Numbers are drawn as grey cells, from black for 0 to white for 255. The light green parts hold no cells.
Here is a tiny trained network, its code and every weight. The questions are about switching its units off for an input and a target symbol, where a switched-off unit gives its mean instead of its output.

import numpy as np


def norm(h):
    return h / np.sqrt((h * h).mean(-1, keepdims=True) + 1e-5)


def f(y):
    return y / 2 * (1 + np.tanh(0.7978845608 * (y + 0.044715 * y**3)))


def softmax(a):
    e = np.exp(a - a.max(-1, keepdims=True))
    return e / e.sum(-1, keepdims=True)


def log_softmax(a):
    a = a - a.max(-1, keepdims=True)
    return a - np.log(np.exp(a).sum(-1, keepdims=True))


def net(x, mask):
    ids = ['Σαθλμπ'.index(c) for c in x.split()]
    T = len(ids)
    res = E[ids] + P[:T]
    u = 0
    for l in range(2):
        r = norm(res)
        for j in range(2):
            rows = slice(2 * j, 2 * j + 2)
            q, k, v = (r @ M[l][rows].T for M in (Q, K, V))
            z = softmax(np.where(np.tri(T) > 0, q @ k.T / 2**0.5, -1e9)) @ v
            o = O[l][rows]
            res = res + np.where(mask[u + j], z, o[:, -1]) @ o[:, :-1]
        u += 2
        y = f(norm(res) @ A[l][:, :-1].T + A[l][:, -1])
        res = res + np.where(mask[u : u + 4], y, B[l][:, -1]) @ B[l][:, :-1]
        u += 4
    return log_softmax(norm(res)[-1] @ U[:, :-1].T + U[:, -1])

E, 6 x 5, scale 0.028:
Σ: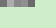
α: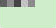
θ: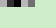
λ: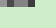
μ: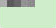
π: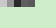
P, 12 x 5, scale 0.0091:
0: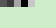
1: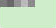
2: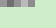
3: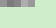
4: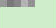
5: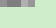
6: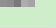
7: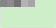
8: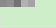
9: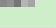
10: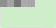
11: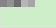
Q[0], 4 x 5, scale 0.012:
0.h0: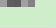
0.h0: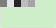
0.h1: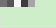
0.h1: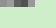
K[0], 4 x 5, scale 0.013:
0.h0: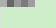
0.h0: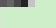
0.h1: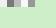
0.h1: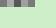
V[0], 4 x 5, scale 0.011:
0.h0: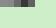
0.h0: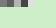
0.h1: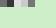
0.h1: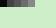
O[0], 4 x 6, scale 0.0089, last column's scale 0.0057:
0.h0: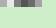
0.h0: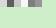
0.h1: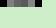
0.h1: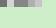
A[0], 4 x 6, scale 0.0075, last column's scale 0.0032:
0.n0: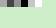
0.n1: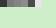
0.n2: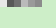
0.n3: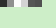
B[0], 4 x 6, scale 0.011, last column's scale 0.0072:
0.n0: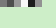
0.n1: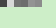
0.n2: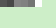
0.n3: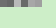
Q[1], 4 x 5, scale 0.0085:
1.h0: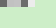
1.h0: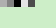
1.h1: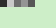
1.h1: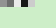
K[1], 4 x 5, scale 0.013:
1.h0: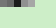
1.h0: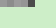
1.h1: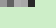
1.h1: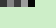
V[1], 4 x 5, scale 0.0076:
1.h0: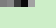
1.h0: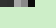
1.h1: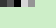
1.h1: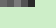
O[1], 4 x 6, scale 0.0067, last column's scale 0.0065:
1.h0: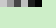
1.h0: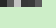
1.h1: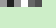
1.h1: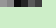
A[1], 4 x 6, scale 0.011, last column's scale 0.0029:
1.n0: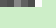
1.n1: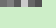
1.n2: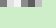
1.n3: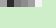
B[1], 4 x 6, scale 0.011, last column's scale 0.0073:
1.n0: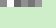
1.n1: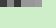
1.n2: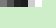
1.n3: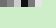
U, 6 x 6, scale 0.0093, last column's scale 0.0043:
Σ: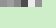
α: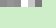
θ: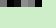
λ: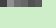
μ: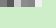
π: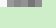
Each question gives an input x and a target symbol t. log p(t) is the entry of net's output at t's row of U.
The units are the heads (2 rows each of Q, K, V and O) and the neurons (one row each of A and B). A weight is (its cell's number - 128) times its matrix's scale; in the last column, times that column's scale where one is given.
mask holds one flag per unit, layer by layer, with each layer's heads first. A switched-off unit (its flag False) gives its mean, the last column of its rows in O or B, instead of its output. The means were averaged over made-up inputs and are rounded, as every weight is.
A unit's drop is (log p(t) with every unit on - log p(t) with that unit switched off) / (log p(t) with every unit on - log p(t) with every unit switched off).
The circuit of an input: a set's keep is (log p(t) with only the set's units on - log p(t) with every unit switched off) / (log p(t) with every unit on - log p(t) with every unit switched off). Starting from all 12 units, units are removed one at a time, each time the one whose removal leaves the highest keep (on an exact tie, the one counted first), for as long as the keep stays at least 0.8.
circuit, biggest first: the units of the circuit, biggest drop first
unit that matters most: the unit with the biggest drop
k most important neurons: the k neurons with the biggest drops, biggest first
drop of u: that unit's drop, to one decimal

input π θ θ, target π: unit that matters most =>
0.h1
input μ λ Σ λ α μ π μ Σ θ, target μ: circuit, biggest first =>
[1.n3 1.h0 1.n2]
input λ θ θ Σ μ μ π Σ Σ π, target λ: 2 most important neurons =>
[0.n0 1.n0]
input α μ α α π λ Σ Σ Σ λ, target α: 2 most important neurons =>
[0.n1 1.n2]
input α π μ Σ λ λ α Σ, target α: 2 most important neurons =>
[1.n3 0.n0]
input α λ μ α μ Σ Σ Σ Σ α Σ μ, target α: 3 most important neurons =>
[1.n2 0.n0 1.n1]
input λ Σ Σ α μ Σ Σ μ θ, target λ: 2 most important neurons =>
[0.n0 1.n0]
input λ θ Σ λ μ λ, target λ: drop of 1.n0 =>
0.1
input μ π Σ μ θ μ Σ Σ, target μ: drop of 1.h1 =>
0.2
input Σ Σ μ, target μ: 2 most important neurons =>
[1.n2 1.n3]
